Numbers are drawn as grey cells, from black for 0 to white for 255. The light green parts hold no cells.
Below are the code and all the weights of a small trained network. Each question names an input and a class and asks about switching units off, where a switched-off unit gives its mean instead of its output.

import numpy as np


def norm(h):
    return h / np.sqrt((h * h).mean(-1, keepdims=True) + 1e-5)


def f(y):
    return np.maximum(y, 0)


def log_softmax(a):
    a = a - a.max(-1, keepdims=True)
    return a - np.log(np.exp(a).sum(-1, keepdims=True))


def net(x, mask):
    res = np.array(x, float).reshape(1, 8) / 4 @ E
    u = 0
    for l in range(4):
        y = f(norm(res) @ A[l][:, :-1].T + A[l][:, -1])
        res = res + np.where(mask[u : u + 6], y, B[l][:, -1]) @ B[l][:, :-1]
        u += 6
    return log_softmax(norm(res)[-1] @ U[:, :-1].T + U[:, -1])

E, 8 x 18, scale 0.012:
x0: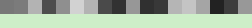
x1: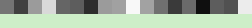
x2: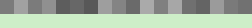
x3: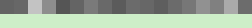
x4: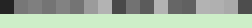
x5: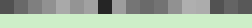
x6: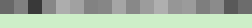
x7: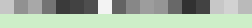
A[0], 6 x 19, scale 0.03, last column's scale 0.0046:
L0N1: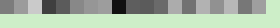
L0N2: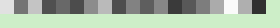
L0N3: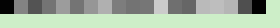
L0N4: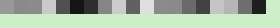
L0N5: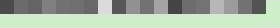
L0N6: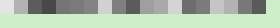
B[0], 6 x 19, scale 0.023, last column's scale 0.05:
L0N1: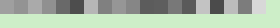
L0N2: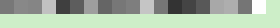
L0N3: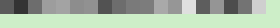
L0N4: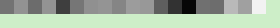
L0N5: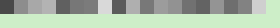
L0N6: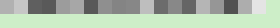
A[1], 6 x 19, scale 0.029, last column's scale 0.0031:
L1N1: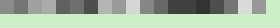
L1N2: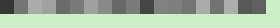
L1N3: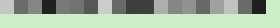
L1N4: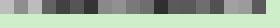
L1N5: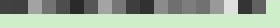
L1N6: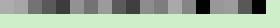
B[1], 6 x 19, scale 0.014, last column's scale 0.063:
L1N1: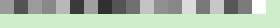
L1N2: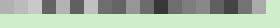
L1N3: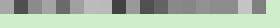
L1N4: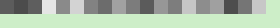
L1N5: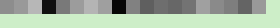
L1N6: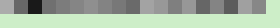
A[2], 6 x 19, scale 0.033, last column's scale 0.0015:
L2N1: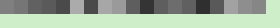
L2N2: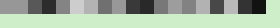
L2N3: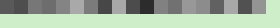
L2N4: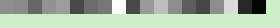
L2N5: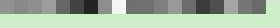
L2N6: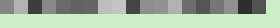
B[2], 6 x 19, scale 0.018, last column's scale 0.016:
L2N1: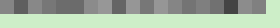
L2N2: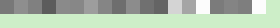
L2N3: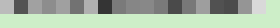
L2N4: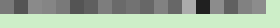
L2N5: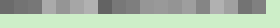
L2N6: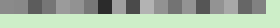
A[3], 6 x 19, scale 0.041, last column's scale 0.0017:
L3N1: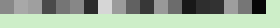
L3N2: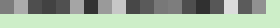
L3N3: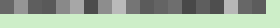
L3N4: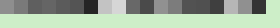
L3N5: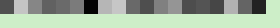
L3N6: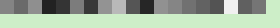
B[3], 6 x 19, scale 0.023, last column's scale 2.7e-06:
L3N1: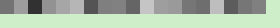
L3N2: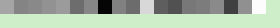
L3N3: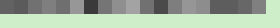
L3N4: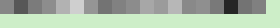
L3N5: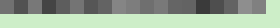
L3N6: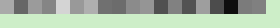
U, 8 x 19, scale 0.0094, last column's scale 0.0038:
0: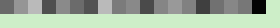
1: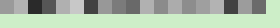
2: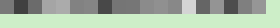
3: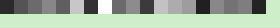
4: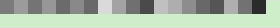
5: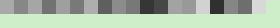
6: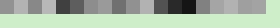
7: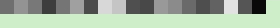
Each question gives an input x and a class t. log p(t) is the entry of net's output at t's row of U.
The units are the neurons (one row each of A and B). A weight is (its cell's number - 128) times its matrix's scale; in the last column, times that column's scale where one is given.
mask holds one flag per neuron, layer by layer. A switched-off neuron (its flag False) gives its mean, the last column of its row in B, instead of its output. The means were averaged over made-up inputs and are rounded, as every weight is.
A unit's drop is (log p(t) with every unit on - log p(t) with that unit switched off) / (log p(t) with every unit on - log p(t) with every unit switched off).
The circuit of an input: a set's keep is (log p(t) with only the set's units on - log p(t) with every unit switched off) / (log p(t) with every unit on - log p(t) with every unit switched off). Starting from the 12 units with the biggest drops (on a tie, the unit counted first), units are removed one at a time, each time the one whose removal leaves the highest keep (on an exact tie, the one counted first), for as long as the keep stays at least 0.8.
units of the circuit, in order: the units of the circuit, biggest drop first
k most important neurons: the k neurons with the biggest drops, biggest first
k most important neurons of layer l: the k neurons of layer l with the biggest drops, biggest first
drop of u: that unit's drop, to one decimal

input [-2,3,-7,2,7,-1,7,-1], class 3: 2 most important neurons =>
(L0N5; L1N1)
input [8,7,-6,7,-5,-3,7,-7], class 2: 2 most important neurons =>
(L0N6; L0N1)
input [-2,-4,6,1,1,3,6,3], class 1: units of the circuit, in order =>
(L0N6; L0N2)
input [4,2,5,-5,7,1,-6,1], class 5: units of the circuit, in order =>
(L0N1; L0N4)
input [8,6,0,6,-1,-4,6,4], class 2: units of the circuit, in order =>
(L0N4)
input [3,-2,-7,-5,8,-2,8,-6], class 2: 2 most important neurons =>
(L0N3; L0N1)
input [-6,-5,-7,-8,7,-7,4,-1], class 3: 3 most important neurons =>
(L0N3; L0N5; L1N1)
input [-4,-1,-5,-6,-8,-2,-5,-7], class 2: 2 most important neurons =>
(L0N6; L1N2)
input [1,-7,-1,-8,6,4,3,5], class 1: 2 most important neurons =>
(L0N6; L1N1)
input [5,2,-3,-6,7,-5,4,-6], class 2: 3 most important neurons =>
(L0N1; L0N6; L0N5)
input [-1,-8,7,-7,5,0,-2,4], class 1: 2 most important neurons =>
(L0N6; L0N3)
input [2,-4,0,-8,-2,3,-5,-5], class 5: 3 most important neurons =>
(L0N2; L0N4; L1N1)
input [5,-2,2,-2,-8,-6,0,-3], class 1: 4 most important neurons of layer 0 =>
(L0N1; L0N4; L0N2; L0N3)
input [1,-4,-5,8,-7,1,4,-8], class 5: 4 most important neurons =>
(L0N2; L0N4; L1N1; L0N6)
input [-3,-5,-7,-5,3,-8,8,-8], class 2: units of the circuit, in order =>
(L0N3)
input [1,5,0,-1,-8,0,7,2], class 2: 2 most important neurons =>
(L0N2; L1N1)
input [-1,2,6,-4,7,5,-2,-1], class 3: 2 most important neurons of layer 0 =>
(L0N5; L0N3)
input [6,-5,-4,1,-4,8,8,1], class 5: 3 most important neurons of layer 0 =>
(L0N2; L0N4; L0N6)
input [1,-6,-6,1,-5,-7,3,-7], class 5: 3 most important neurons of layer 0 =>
(L0N2; L0N4; L0N6)
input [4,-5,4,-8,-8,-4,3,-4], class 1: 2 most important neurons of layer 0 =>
(L0N1; L0N2)
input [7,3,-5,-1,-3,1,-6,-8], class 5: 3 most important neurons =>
(L0N4; L0N2; L1N1)
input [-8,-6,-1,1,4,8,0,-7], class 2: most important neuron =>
(L0N3)
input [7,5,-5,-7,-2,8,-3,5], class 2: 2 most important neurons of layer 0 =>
(L0N6; L0N1)
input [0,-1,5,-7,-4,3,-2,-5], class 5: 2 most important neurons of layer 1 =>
(L1N1; L1N4)
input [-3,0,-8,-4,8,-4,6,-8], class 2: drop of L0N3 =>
0.1
